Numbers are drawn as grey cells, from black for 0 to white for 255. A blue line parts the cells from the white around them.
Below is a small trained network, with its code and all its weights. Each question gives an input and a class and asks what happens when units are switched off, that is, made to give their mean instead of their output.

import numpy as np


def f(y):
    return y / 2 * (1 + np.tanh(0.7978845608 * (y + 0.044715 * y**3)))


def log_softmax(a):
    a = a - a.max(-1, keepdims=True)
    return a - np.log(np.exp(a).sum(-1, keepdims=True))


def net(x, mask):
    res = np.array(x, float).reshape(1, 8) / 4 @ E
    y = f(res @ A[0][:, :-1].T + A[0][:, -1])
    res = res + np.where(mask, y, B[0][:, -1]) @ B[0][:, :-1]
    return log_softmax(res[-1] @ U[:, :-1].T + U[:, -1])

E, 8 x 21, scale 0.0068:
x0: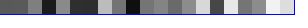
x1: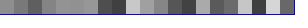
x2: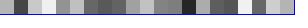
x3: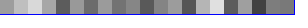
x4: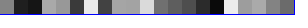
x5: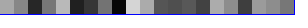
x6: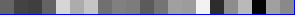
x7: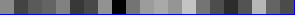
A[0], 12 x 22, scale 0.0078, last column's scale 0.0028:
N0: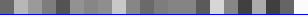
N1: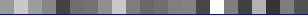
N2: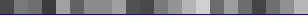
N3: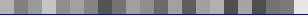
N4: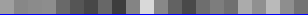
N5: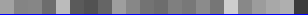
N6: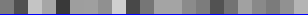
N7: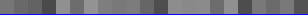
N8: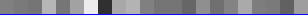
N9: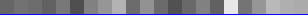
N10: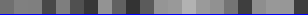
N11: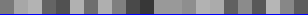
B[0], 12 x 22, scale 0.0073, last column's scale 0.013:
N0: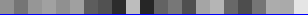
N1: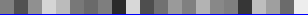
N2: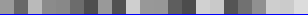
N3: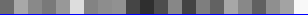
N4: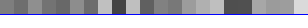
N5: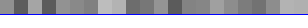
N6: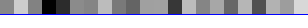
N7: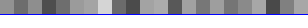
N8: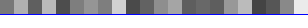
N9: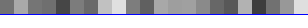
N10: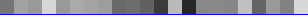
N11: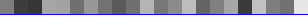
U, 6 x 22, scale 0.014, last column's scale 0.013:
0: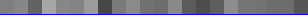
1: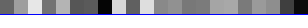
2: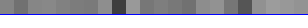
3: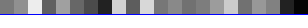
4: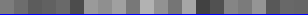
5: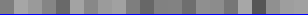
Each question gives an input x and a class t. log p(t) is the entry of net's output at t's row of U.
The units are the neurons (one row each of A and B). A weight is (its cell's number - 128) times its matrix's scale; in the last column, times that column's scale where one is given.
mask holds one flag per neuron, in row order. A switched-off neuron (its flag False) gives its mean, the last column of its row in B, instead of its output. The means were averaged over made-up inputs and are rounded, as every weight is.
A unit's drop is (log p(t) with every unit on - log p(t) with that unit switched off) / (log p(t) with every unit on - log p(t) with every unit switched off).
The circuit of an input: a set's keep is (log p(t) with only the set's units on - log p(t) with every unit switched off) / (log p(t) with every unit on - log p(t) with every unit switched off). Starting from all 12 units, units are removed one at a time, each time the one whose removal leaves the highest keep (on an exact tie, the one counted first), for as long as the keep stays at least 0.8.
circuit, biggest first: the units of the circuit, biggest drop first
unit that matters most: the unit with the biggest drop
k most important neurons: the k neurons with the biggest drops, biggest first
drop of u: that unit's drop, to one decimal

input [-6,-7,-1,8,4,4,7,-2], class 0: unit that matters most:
N6
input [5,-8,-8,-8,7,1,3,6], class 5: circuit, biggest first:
N10; N9
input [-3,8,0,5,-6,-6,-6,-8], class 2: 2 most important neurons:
N11; N1
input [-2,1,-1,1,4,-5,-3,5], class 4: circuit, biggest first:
N3; N10; N2
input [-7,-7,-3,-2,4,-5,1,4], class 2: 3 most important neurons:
N0; N1; N9
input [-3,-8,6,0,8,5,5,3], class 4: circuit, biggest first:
N0; N1
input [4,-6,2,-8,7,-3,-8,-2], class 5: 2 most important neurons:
N9; N11
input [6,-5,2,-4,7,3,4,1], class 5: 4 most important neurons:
N9; N11; N2; N5
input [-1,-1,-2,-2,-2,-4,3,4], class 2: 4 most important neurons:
N8; N9; N3; N2
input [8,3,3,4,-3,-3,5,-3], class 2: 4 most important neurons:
N11; N2; N8; N3
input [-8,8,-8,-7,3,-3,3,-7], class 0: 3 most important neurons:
N6; N9; N4
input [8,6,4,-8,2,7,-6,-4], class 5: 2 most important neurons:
N9; N1
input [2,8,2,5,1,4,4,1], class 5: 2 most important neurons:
N1; N11
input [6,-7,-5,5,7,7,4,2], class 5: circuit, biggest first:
N9
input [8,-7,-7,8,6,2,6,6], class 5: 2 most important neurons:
N9; N10
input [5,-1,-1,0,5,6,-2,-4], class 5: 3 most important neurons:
N9; N11; N5
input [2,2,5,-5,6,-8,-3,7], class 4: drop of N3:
0.4
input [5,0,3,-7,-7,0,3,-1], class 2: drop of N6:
0.2
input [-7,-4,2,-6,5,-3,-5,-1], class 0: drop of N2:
0.2
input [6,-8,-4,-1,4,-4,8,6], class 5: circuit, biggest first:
N9
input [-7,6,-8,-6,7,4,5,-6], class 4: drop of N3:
0.1
